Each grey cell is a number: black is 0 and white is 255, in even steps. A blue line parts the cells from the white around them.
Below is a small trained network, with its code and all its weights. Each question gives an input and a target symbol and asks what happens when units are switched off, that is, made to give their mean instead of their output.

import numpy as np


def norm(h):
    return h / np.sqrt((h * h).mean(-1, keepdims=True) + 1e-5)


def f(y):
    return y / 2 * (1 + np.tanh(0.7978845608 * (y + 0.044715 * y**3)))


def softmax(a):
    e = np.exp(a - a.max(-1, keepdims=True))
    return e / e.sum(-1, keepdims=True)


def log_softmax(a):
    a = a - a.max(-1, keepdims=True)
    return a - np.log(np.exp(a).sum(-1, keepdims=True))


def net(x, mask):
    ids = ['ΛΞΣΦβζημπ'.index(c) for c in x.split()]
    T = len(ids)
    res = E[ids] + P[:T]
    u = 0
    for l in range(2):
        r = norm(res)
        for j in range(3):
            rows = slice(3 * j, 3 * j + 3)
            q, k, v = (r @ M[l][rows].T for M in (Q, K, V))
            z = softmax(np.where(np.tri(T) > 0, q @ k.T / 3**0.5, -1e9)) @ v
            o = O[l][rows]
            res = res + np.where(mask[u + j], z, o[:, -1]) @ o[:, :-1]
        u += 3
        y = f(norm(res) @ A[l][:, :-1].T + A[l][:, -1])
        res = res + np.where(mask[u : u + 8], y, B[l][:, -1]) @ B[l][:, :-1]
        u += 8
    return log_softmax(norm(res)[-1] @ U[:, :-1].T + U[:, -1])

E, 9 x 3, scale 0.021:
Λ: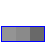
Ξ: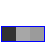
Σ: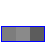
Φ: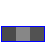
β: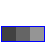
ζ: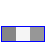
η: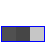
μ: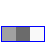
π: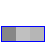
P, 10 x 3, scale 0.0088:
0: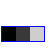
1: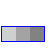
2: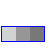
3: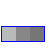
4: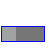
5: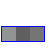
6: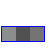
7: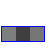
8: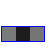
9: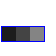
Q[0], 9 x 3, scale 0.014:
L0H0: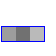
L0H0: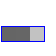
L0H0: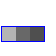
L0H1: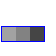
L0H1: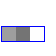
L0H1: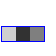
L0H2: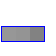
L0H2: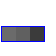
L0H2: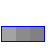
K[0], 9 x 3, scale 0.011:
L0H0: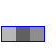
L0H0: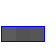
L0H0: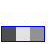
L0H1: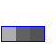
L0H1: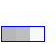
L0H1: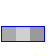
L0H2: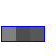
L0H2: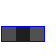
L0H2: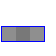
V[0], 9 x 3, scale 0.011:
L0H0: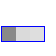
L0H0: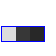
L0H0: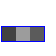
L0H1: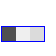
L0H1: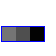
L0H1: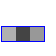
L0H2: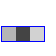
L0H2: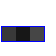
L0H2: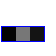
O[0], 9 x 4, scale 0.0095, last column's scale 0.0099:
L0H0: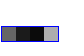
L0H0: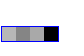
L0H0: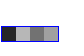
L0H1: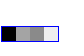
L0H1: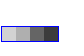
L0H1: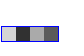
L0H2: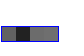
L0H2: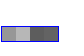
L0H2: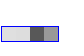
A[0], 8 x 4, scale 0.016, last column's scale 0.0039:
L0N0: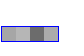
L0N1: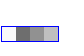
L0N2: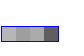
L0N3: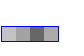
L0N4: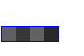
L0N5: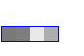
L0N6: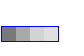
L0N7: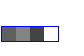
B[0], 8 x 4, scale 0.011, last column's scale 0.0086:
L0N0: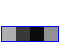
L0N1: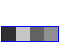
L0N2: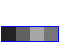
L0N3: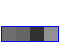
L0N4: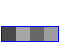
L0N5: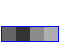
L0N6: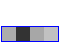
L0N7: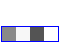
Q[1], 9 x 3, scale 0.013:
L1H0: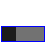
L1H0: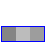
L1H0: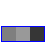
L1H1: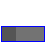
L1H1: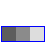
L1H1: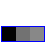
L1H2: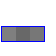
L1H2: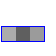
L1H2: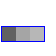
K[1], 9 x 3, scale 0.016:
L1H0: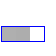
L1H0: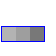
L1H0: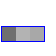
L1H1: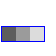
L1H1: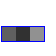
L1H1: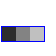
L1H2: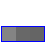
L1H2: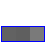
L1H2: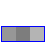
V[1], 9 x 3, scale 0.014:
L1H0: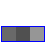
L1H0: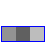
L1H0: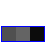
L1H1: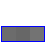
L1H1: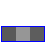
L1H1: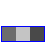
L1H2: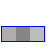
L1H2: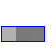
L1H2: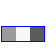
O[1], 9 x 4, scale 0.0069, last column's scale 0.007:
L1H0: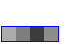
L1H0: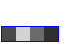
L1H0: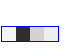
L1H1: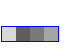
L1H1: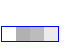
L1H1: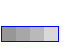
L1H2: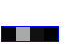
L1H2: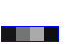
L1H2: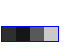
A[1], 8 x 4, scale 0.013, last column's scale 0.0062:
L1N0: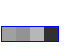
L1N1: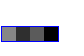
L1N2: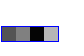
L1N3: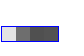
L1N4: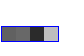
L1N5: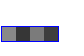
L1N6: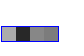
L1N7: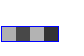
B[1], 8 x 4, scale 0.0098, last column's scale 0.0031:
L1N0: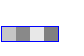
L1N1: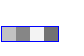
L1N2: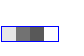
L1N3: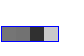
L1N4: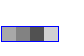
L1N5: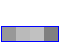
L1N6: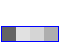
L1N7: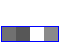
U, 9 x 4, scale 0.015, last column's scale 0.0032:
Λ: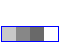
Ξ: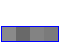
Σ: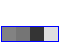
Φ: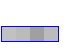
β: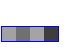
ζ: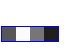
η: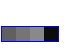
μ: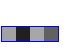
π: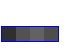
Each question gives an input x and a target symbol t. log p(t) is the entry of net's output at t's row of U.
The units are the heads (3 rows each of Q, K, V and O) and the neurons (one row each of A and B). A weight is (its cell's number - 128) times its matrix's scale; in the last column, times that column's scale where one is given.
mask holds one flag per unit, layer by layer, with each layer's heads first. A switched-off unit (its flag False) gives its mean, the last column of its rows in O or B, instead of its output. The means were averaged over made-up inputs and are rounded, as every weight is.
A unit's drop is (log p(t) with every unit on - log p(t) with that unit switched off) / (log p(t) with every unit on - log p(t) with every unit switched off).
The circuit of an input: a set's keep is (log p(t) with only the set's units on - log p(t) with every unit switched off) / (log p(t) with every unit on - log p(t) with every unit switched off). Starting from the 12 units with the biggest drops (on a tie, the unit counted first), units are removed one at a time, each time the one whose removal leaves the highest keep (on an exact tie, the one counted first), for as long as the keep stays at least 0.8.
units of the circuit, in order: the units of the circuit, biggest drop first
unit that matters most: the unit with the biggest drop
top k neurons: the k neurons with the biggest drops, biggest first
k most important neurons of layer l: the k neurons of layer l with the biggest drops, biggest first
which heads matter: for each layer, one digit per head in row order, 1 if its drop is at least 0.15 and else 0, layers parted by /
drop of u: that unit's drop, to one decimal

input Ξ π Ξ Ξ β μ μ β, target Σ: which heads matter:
000 / 110
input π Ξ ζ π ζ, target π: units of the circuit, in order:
(L0H2; L0H0)
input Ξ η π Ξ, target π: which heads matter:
001 / 000
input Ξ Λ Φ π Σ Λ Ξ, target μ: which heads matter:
100 / 000
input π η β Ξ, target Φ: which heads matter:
100 / 001
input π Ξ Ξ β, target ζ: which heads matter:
010 / 000
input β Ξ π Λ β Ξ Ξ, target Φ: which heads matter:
100 / 000
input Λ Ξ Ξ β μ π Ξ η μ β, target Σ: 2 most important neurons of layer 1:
(L1N2; L1N4)
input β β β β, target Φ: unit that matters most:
L1H1
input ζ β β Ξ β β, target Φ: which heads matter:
101 / 000
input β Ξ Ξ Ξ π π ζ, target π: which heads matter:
011 / 000
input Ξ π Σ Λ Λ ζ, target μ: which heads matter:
000 / 000
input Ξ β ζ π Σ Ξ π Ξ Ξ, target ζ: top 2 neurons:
(L0N0; L0N3)
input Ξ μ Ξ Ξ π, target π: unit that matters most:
L0H2
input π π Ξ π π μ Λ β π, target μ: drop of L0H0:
0.4
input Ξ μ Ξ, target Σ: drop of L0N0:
-0.1
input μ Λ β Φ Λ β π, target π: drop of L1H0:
0.2
